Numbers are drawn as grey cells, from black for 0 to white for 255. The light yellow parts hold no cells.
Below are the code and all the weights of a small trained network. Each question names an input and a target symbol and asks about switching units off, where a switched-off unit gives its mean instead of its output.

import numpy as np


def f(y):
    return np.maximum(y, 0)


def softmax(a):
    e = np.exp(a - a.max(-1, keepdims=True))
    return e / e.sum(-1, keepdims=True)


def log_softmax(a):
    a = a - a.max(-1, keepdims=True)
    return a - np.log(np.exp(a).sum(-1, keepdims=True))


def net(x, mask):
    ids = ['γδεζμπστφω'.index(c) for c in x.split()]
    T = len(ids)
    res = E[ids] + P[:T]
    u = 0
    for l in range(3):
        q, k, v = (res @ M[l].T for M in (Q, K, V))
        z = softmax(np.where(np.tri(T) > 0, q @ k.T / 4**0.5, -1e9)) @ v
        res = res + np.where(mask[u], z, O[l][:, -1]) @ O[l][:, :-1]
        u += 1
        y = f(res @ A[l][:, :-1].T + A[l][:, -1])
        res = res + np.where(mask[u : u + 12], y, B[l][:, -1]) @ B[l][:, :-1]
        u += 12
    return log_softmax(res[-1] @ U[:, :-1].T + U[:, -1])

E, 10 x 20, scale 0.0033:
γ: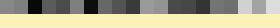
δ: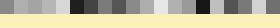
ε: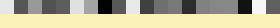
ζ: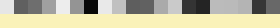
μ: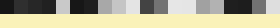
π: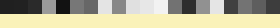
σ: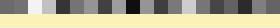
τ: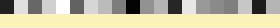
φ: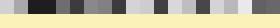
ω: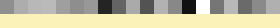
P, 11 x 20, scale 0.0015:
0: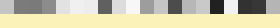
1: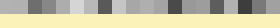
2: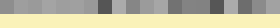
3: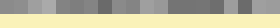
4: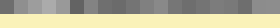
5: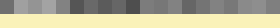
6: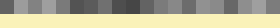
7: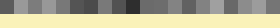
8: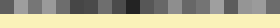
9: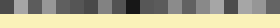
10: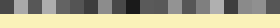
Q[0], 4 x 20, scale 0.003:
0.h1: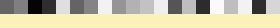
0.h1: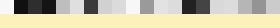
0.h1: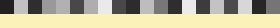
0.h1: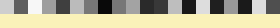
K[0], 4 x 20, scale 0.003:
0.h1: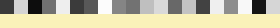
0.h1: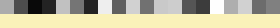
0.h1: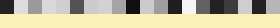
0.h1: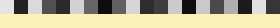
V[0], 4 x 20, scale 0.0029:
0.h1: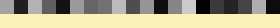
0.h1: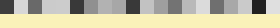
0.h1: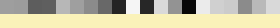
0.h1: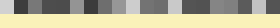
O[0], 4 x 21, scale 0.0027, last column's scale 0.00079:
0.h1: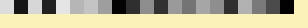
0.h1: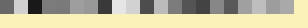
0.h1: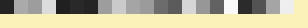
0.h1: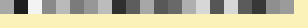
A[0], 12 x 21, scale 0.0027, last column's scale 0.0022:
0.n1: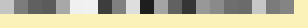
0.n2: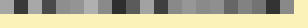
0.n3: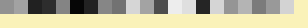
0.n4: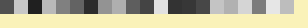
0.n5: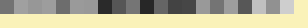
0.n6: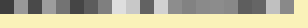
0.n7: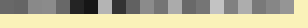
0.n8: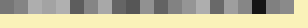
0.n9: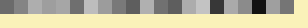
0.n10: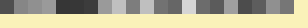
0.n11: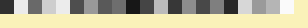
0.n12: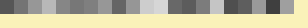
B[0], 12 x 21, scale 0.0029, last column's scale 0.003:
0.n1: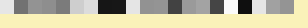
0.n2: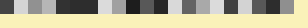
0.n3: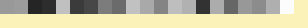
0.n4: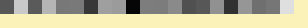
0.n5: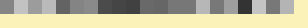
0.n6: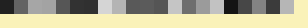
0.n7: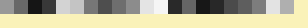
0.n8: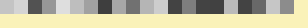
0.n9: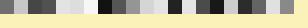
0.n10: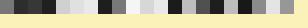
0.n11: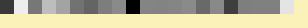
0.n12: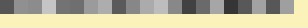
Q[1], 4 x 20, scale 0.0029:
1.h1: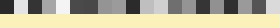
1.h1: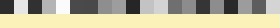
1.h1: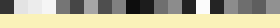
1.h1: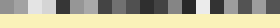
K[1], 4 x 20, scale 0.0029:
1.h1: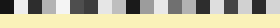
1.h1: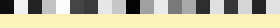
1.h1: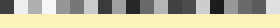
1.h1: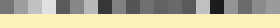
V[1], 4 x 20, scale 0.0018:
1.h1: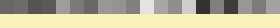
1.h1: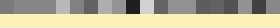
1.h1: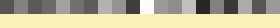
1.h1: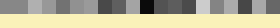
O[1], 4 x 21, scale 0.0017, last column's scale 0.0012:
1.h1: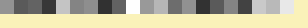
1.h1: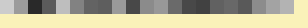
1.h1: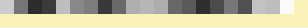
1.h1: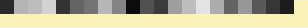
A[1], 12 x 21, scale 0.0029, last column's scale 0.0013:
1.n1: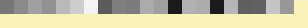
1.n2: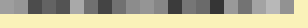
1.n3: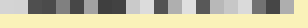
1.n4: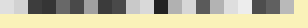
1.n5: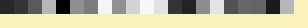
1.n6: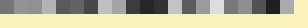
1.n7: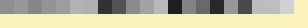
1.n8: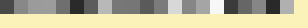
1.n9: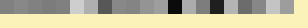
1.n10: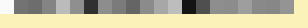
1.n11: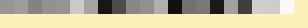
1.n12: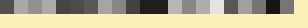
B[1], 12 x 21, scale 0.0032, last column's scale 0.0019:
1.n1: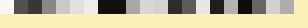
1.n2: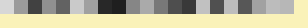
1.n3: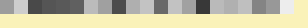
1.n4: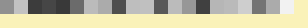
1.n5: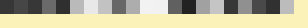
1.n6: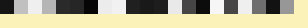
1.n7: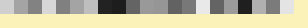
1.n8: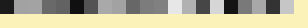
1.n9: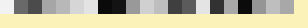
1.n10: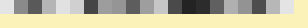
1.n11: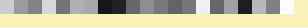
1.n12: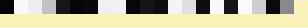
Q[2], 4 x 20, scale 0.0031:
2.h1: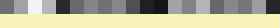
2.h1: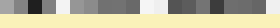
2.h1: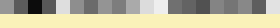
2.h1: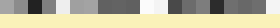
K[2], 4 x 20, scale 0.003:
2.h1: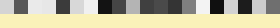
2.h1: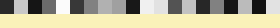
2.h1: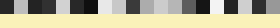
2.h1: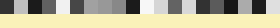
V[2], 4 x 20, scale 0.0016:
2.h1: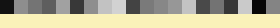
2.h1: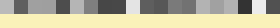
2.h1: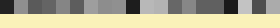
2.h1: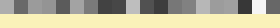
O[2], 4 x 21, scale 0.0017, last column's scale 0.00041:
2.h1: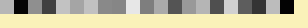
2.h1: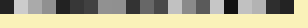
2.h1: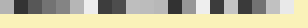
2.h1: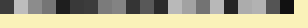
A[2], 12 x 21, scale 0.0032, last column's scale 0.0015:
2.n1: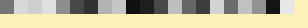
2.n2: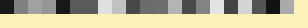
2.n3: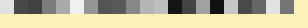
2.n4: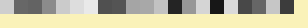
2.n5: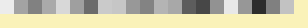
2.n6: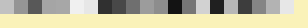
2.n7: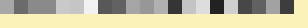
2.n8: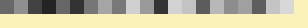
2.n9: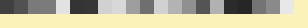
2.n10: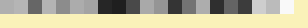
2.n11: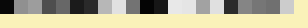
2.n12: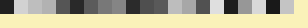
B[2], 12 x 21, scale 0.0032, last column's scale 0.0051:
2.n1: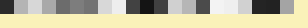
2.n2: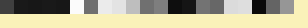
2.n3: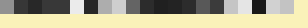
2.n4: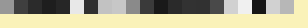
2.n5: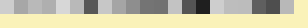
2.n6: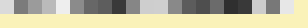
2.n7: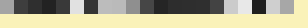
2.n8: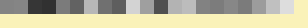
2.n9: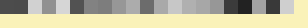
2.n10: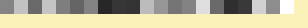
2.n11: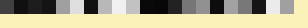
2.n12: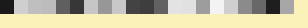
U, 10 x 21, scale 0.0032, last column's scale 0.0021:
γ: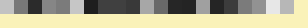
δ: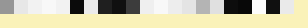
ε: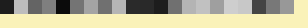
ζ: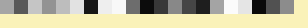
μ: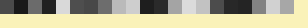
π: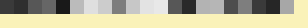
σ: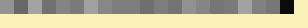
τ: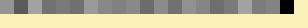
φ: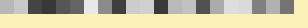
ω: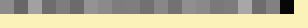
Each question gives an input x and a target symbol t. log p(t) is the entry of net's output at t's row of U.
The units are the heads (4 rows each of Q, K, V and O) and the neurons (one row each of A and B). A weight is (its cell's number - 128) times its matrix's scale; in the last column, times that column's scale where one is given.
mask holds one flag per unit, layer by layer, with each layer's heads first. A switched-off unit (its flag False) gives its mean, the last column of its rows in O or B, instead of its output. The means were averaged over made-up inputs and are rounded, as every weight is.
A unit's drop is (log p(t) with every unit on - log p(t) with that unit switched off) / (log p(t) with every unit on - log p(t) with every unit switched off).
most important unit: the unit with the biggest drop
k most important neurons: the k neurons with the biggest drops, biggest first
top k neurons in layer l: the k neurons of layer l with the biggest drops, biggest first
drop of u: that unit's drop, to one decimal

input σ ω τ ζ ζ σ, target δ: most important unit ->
0.h1
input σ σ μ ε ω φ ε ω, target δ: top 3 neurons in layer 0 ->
0.n10, 0.n3, 0.n7
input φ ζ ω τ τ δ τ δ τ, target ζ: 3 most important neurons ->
0.n7, 0.n6, 0.n4
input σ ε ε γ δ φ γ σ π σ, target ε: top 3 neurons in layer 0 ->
0.n2, 0.n1, 0.n3
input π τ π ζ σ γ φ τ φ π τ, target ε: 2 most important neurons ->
0.n7, 0.n4
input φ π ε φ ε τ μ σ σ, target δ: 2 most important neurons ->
0.n2, 0.n10
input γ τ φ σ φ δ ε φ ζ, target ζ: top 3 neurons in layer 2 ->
2.n5, 2.n1, 2.n10
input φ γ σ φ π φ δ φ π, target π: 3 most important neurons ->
1.n5, 2.n2, 0.n12
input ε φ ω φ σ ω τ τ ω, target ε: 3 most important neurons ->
0.n7, 0.n3, 0.n10
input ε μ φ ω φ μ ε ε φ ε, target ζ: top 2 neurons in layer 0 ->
0.n7, 0.n2
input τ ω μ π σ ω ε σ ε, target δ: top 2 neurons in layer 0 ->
0.n1, 0.n6
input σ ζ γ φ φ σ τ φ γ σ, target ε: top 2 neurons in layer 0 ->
0.n2, 0.n7
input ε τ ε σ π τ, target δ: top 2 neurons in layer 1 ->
1.n12, 1.n10
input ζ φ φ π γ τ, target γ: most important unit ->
0.n9
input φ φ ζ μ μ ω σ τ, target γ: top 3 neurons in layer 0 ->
0.n9, 0.n8, 0.n2
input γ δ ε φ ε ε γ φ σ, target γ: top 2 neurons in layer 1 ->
1.n1, 1.n9
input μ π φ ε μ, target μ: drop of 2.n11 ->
0.3
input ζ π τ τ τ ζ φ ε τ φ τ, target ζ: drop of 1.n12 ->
0.3
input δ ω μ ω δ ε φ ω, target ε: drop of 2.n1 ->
0.2
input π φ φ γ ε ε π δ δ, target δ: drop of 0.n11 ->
0.1
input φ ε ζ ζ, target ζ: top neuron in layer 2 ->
2.n5
